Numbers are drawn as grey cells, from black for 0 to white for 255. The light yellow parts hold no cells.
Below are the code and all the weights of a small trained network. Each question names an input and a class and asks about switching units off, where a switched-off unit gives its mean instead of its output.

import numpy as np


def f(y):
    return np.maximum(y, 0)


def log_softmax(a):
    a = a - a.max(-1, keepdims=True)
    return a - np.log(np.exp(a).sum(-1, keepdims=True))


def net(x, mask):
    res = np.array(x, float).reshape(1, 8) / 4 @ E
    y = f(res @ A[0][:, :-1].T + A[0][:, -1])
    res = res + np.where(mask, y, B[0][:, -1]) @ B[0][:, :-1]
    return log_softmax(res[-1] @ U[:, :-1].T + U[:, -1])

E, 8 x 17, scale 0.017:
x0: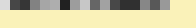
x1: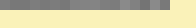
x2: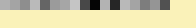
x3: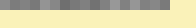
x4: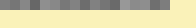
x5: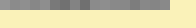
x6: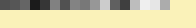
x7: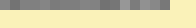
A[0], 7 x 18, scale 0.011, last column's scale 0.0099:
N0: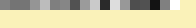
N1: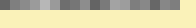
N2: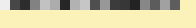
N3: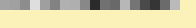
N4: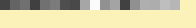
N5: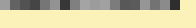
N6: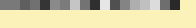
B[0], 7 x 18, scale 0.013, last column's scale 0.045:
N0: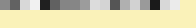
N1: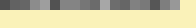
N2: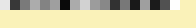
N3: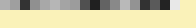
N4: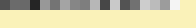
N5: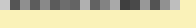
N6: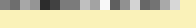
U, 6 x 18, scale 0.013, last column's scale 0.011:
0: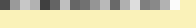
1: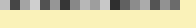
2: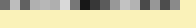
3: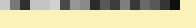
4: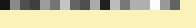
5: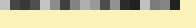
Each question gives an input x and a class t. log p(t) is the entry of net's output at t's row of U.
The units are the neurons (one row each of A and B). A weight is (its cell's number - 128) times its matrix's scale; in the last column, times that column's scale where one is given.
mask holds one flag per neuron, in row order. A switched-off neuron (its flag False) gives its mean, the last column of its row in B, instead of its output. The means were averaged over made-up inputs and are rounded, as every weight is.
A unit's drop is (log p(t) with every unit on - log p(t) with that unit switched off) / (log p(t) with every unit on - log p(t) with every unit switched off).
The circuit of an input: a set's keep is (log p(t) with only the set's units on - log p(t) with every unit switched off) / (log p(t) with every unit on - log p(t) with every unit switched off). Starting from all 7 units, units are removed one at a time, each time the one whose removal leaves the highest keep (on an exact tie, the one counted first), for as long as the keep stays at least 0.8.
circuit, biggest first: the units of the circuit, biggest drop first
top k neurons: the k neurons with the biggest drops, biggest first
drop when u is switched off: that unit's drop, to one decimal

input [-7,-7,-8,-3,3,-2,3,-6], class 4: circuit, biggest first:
[N4]
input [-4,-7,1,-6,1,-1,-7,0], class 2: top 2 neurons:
[N3; N2]
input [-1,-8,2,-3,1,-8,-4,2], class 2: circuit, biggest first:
[N2; N3]
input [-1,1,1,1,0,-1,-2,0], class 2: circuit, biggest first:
[N2; N6]
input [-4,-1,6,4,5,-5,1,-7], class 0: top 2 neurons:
[N2; N6]
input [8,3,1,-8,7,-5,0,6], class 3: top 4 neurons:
[N0; N4; N6; N2]
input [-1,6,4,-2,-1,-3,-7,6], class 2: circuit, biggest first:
[N2; N3]
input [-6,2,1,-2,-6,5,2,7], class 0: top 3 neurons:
[N2; N4; N3]
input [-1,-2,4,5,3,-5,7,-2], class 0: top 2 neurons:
[N2; N6]
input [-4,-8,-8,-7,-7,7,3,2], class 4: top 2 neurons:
[N4; N2]
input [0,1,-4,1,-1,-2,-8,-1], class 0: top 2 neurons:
[N2; N0]
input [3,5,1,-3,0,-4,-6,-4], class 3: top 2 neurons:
[N3; N6]
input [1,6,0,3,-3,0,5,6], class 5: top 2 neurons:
[N0; N4]
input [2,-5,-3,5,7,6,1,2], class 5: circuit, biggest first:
[N6]
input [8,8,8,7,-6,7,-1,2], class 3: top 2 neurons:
[N3; N0]
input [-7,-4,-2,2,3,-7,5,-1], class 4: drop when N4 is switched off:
0.0
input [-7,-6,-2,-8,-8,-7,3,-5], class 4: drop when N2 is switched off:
0.2
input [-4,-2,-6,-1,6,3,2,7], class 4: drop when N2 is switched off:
0.2
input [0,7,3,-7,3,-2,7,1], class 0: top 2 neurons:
[N2; N6]
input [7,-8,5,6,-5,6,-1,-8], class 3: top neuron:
[N0]
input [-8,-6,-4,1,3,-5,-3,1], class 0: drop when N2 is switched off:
1.0
